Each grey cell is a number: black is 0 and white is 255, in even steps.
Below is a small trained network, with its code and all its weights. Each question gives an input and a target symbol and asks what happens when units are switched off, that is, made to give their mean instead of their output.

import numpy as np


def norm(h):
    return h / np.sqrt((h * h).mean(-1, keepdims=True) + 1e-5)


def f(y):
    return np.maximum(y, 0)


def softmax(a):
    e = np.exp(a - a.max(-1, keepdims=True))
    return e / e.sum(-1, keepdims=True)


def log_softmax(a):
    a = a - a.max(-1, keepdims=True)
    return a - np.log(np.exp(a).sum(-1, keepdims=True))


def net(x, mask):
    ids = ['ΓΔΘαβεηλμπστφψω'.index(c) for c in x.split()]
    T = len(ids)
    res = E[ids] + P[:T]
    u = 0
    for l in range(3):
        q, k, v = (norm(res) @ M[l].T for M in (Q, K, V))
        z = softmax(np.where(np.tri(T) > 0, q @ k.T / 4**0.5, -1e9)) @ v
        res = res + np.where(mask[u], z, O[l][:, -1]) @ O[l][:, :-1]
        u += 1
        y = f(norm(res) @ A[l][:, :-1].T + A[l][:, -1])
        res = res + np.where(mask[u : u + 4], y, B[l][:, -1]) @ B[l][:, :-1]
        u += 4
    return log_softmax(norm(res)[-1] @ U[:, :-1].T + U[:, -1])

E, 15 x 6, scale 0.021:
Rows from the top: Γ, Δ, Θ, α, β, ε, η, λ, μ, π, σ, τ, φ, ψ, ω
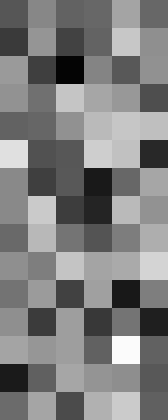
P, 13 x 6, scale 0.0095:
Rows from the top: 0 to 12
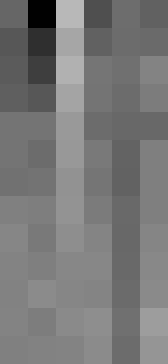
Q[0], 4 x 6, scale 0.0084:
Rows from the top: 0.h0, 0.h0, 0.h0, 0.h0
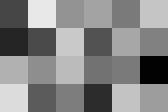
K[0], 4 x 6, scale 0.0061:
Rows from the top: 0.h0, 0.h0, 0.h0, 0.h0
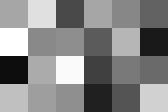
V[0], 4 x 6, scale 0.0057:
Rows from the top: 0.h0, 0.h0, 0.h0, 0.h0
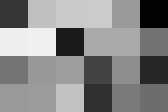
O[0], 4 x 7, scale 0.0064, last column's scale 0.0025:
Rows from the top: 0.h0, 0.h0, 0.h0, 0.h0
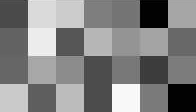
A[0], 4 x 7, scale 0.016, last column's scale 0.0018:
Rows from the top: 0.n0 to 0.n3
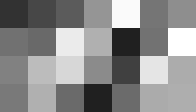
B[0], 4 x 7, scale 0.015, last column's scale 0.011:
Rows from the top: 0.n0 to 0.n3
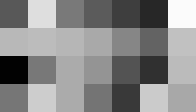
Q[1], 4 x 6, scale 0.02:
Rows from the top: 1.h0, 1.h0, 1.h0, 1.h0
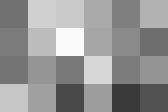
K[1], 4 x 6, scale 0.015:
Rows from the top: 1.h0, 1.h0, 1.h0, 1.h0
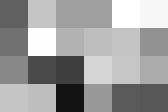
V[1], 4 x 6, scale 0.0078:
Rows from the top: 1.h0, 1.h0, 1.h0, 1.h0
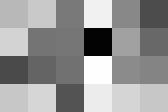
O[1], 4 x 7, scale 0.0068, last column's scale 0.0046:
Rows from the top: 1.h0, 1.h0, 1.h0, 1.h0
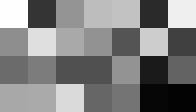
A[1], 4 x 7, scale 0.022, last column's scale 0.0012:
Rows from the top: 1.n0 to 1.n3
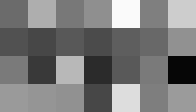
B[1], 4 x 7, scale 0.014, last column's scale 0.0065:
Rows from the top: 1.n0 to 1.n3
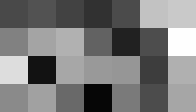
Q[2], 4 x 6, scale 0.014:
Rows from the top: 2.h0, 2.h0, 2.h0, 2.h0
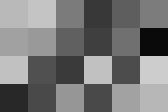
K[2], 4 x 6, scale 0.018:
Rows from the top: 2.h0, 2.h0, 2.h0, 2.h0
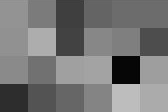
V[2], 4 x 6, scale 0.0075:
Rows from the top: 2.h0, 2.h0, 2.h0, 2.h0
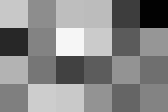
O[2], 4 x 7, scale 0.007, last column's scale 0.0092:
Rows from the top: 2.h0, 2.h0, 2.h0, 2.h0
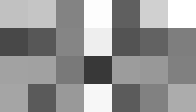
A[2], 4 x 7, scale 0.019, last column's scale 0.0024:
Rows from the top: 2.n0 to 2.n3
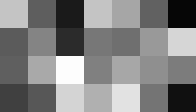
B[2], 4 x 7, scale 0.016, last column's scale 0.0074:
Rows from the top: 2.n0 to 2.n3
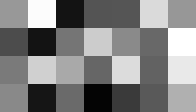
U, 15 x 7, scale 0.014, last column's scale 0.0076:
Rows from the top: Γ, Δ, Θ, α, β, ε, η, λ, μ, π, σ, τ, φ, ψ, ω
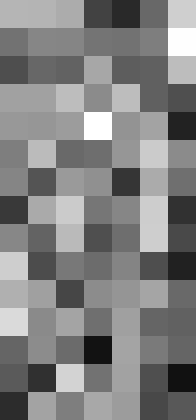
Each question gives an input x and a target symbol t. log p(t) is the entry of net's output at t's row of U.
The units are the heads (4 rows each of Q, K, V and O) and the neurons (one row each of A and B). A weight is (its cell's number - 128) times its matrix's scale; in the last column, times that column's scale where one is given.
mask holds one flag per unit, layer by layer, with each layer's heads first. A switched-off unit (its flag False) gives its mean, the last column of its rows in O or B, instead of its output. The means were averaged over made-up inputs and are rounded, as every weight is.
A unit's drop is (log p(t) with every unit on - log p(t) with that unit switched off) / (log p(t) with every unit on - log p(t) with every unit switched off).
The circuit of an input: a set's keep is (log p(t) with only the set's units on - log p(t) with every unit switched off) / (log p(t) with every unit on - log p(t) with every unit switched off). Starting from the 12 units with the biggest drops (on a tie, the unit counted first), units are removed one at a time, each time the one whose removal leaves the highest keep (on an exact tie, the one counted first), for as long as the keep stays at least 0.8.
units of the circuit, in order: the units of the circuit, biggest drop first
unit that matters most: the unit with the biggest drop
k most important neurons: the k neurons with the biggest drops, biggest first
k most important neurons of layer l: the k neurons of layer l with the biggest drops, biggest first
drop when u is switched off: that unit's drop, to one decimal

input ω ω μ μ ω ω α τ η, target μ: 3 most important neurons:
(0.n0, 0.n1, 0.n2)
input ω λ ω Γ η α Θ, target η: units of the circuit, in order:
(0.n0, 2.n2)
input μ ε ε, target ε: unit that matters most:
0.n2
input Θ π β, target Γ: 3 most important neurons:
(1.n1, 2.n1, 1.n0)
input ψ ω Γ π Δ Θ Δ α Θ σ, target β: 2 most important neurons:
(0.n1, 0.n0)
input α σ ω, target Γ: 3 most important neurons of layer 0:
(0.n0, 0.n1, 0.n2)
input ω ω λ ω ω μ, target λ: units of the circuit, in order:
(0.n0, 1.n1)
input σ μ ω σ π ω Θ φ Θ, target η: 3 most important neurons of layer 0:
(0.n1, 0.n0, 0.n2)
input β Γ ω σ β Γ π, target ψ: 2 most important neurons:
(0.n2, 2.n3)
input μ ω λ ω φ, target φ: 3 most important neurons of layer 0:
(0.n2, 0.n1, 0.n3)
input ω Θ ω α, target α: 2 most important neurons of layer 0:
(0.n1, 0.n2)
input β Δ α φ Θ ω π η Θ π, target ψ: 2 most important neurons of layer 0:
(0.n2, 0.n0)
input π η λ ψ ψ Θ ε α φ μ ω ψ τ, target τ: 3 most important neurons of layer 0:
(0.n2, 0.n1, 0.n0)
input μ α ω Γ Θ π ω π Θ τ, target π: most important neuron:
(1.n2)
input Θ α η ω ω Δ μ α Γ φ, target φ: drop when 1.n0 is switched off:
0.2
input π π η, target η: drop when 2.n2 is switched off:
0.2
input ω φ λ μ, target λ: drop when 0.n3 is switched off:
0.6
